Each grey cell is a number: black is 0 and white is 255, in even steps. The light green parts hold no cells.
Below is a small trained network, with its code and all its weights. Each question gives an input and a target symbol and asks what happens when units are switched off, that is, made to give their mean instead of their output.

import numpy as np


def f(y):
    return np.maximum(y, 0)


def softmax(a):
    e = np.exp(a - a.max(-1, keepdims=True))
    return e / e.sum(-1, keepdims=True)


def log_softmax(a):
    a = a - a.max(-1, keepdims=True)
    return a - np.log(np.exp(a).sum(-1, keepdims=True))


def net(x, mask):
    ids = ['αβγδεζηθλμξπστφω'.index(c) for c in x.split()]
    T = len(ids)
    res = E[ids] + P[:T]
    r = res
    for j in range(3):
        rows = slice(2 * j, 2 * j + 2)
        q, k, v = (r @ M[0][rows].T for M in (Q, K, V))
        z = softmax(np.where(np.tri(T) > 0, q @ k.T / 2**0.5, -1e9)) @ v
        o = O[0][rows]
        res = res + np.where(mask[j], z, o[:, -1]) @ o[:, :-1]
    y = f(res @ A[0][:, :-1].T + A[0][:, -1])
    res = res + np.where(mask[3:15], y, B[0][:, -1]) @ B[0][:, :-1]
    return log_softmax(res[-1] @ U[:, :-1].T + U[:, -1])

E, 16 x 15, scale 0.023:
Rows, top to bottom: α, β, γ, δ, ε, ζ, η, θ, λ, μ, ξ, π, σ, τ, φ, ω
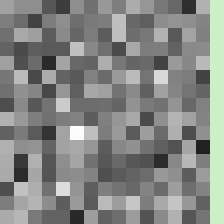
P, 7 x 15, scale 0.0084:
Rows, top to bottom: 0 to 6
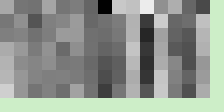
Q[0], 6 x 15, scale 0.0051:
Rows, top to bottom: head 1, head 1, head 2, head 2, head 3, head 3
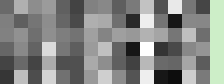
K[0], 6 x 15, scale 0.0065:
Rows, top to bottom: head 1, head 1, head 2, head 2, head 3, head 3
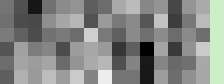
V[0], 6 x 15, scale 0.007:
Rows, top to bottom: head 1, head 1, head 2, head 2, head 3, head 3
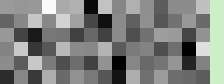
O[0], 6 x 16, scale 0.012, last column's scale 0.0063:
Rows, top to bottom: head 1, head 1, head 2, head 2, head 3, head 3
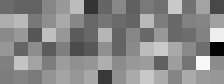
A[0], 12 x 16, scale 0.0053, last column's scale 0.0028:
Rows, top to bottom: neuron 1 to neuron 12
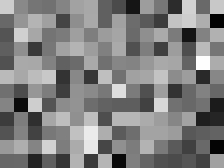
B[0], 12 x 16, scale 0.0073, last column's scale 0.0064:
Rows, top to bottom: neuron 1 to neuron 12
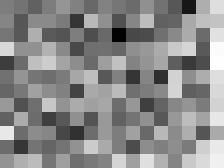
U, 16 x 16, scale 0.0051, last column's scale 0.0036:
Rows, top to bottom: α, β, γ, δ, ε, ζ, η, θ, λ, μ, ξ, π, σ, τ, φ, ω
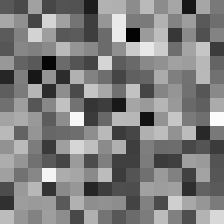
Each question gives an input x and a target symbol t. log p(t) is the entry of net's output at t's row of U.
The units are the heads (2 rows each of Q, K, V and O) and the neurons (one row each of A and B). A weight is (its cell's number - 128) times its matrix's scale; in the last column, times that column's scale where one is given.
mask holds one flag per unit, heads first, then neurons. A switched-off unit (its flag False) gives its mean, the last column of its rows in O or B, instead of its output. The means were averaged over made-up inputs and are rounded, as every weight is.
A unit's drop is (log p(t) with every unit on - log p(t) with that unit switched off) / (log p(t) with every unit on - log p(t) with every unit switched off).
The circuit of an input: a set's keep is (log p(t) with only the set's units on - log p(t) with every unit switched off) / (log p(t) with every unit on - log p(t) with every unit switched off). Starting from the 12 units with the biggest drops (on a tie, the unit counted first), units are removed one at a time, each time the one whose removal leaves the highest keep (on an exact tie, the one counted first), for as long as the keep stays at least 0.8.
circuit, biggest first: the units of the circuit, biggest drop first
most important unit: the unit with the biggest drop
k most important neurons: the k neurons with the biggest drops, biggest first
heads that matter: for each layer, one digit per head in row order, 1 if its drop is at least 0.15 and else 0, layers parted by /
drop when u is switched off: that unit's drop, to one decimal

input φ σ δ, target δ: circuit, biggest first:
(neuron 12)
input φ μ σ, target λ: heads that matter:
100
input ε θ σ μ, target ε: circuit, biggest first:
(head 3; head 2)
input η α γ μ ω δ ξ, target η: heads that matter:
100
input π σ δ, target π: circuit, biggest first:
(head 1; head 3)
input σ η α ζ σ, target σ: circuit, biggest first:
(head 2; head 3)
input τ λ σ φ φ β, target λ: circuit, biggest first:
(head 1; neuron 2; neuron 11)
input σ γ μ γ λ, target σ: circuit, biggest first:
(head 3; head 2)
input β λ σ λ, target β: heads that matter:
011
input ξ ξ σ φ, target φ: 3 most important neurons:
(neuron 6; neuron 11; neuron 7)
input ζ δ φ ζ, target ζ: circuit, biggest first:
(head 3; neuron 9; neuron 11; head 2)
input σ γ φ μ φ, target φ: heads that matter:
001
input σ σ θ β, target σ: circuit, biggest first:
(head 3; head 2)
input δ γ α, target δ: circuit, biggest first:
(head 3)
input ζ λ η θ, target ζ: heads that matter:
001
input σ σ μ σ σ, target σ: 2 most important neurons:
(neuron 5; neuron 12)
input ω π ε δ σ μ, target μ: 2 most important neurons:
(neuron 10; neuron 3)
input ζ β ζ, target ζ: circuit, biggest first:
(neuron 9; head 3; neuron 11; head 2)
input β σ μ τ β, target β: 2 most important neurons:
(neuron 12; neuron 3)
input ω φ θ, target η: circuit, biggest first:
(head 1)
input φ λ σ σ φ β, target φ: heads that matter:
110
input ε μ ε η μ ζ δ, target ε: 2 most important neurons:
(neuron 5; neuron 12)
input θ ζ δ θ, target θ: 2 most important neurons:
(neuron 12; neuron 11)
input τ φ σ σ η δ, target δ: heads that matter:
000
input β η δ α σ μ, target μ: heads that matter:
000
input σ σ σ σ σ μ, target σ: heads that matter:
011
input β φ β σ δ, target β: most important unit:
neuron 12
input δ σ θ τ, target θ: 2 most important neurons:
(neuron 12; neuron 3)
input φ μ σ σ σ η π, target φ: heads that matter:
111
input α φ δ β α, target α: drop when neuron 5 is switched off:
0.2
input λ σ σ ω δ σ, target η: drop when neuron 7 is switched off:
0.2
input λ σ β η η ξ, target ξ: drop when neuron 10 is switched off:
0.1
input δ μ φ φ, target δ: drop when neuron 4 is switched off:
0.0
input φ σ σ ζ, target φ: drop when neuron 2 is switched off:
0.1
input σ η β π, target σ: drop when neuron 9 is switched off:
0.2
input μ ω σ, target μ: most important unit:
head 2
